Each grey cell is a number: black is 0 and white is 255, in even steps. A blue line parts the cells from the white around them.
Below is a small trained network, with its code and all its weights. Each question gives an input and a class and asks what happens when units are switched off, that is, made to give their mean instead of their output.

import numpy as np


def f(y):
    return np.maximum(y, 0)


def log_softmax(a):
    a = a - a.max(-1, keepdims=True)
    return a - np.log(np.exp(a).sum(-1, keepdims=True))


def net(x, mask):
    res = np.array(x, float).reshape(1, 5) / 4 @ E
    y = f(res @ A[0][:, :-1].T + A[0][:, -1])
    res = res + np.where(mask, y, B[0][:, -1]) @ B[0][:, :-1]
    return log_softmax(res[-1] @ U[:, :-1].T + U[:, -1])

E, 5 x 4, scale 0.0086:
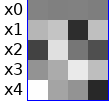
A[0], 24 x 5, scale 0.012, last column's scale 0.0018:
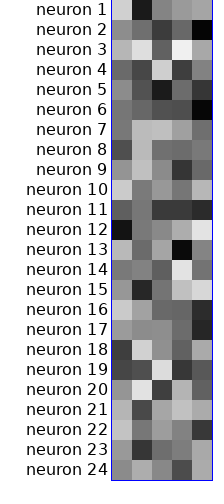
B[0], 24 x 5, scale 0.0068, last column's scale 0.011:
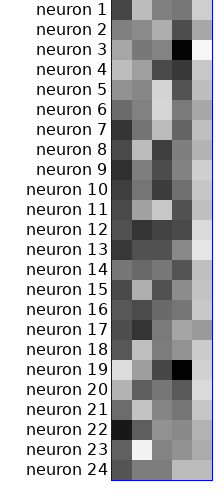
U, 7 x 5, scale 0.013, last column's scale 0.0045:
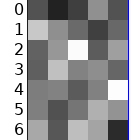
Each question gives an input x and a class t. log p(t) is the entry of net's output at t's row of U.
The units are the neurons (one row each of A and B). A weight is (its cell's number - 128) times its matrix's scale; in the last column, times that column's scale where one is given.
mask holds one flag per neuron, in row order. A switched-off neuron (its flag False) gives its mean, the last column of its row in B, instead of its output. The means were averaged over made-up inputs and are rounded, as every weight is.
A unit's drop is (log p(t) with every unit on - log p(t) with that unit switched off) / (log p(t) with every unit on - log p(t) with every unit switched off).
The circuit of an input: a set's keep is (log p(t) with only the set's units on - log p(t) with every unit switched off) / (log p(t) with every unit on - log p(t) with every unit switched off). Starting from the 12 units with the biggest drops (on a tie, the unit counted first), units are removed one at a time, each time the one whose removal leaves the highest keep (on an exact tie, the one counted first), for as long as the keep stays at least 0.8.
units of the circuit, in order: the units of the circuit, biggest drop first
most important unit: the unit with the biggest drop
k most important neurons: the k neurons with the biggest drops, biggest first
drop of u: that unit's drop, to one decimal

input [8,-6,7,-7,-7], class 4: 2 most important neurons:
(neuron 12; neuron 19)
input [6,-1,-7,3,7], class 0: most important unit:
neuron 13
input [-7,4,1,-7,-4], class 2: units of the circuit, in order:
(neuron 5; neuron 11; neuron 2)
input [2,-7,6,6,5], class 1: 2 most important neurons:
(neuron 19; neuron 4)
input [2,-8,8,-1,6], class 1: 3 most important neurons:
(neuron 19; neuron 4; neuron 22)
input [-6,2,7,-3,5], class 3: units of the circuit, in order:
(neuron 18; neuron 19)
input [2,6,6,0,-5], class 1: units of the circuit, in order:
(neuron 3; neuron 20)
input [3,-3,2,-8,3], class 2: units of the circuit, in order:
(neuron 11; neuron 6)
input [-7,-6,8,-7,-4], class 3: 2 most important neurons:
(neuron 8; neuron 18)
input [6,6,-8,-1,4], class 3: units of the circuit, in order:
(neuron 1; neuron 23)
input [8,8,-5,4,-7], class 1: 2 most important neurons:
(neuron 3; neuron 13)
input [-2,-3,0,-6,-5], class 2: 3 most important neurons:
(neuron 11; neuron 5; neuron 13)
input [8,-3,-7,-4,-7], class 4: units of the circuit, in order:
(neuron 23; neuron 13; neuron 16)
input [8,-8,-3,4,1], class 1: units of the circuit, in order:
(neuron 19)
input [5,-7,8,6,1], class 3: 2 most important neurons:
(neuron 18; neuron 3)
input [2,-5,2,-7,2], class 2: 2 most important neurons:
(neuron 11; neuron 6)
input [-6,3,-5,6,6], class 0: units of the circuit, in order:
(neuron 10; neuron 22)
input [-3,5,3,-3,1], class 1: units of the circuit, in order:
(neuron 20; neuron 13)
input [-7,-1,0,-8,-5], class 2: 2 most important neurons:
(neuron 5; neuron 11)
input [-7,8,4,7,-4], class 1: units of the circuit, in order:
(neuron 3)
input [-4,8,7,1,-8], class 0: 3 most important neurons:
(neuron 12; neuron 19; neuron 4)
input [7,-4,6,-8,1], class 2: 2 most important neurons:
(neuron 11; neuron 6)
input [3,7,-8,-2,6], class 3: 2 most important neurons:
(neuron 1; neuron 23)
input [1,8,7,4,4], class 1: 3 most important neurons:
(neuron 3; neuron 20; neuron 13)
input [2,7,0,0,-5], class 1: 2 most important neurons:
(neuron 3; neuron 13)
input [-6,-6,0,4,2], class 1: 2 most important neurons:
(neuron 19; neuron 4)
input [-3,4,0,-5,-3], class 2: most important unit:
neuron 5
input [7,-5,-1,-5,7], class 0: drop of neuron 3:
0.1
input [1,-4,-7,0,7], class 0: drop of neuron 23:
-0.1
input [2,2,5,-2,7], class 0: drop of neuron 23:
0.0
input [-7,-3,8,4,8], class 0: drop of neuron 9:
0.1
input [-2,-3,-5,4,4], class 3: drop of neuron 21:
0.2
